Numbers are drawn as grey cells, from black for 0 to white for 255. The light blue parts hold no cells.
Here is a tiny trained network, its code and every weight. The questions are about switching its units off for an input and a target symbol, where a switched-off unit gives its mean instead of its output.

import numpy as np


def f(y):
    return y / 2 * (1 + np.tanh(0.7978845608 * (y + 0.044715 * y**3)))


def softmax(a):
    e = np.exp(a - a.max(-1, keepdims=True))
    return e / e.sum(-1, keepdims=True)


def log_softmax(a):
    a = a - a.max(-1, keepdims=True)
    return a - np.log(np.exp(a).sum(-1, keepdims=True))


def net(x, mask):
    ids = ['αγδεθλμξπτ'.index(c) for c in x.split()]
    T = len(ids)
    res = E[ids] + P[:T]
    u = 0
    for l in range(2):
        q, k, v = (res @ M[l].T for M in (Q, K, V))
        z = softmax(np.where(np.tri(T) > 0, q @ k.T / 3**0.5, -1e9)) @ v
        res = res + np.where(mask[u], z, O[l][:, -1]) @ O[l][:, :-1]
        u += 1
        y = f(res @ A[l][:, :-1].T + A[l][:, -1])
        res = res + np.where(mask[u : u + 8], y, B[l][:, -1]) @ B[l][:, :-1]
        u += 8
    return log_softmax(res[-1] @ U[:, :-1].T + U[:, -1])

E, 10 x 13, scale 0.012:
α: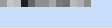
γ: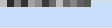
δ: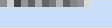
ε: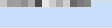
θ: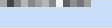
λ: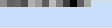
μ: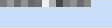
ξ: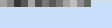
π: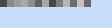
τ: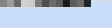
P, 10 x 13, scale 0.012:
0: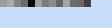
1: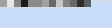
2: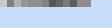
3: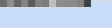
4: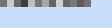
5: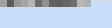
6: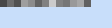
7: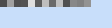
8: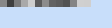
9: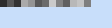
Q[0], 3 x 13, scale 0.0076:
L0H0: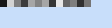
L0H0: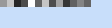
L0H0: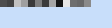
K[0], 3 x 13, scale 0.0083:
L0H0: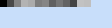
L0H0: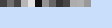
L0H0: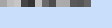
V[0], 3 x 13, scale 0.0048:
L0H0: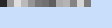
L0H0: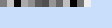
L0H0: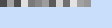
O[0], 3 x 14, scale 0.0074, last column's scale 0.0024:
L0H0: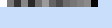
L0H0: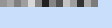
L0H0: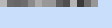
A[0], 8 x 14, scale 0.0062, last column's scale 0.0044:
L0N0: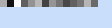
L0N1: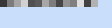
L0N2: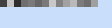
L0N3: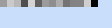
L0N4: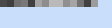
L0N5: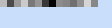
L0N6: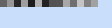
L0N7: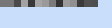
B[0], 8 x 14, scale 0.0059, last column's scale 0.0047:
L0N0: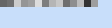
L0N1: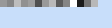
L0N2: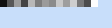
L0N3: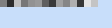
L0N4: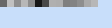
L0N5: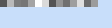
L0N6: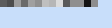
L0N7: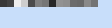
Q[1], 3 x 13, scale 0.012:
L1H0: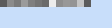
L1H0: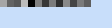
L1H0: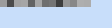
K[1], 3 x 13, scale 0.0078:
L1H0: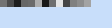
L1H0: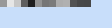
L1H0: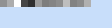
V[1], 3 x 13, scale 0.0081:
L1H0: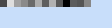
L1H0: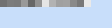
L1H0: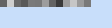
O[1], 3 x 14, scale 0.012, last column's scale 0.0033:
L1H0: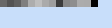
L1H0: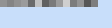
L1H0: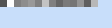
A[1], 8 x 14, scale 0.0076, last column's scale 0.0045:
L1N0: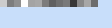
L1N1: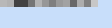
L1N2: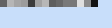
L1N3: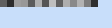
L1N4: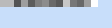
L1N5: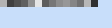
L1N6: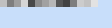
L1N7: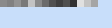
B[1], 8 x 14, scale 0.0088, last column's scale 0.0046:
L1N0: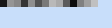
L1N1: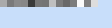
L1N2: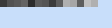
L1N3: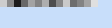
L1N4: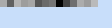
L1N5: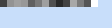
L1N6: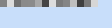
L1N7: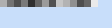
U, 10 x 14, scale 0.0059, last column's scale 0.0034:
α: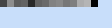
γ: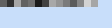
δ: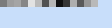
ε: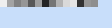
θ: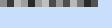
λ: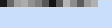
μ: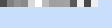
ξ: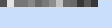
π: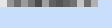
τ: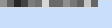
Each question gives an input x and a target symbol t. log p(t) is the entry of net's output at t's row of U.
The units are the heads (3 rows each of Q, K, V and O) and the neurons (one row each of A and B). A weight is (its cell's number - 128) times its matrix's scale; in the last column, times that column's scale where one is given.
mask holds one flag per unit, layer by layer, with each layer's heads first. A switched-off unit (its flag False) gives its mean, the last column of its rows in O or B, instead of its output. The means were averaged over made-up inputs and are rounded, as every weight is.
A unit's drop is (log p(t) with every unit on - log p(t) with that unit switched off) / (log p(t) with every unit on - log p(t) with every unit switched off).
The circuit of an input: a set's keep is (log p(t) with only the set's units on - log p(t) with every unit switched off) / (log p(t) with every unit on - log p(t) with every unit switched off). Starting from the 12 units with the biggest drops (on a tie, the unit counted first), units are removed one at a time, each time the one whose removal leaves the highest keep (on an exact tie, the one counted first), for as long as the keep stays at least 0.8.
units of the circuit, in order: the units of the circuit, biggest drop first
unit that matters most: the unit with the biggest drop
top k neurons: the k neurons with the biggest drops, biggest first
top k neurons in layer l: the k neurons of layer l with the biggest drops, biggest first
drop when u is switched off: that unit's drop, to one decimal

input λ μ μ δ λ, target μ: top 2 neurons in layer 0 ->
[L0N3, L0N1]
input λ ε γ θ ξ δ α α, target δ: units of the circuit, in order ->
[L0H0, L1N7]
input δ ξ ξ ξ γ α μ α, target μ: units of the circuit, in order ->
[L1H0]
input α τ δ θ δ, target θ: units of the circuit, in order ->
[L1H0, L1N5, L0H0, L0N4]
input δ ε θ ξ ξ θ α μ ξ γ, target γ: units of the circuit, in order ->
[L1H0, L0N4]
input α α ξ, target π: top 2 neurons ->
[L0N2, L1N4]
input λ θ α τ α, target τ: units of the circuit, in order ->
[L1H0, L1N7]
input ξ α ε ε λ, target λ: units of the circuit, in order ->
[L0H0, L1H0, L1N5, L0N3]
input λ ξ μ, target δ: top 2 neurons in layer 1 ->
[L1N4, L1N6]
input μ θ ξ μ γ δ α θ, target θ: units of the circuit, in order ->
[L1H0, L1N5, L0H0]
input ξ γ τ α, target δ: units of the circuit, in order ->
[L1H0, L1N6]
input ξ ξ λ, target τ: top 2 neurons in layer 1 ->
[L1N3, L1N7]
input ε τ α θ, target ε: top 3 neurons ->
[L0N4, L1N6, L1N3]
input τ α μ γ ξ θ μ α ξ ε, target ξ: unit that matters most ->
L1H0
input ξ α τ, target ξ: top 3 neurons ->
[L1N7, L1N0, L0N2]
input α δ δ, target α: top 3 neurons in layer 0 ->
[L0N5, L0N2, L0N1]
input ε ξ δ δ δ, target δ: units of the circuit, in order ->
[L0H0, L1H0, L1N4]
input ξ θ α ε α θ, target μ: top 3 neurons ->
[L0N5, L1N0, L0N0]
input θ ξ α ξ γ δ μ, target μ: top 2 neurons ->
[L0N2, L0N5]
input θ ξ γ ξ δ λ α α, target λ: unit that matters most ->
L1N5
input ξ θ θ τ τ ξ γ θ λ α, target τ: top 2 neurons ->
[L1N3, L0N2]
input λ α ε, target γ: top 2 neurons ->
[L1N0, L0N2]
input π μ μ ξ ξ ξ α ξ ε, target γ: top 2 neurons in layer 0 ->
[L0N3, L0N2]
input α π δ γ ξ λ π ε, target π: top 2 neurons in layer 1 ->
[L1N4, L1N1]
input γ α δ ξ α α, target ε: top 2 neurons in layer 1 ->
[L1N6, L1N7]
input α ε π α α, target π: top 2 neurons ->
[L1N1, L1N4]
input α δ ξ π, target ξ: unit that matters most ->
L0N1
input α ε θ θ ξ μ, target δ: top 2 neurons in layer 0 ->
[L0N1, L0N2]
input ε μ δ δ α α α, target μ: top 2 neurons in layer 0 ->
[L0N2, L0N3]
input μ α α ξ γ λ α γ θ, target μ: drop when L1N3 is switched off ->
0.1
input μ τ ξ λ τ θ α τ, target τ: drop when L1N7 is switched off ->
0.4
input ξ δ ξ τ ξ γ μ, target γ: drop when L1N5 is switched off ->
0.1
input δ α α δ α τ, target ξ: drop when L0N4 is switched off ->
0.0
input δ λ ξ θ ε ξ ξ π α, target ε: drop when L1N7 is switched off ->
0.2
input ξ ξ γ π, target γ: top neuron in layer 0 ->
[L0N0]
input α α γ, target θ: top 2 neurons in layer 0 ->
[L0N0, L0N5]
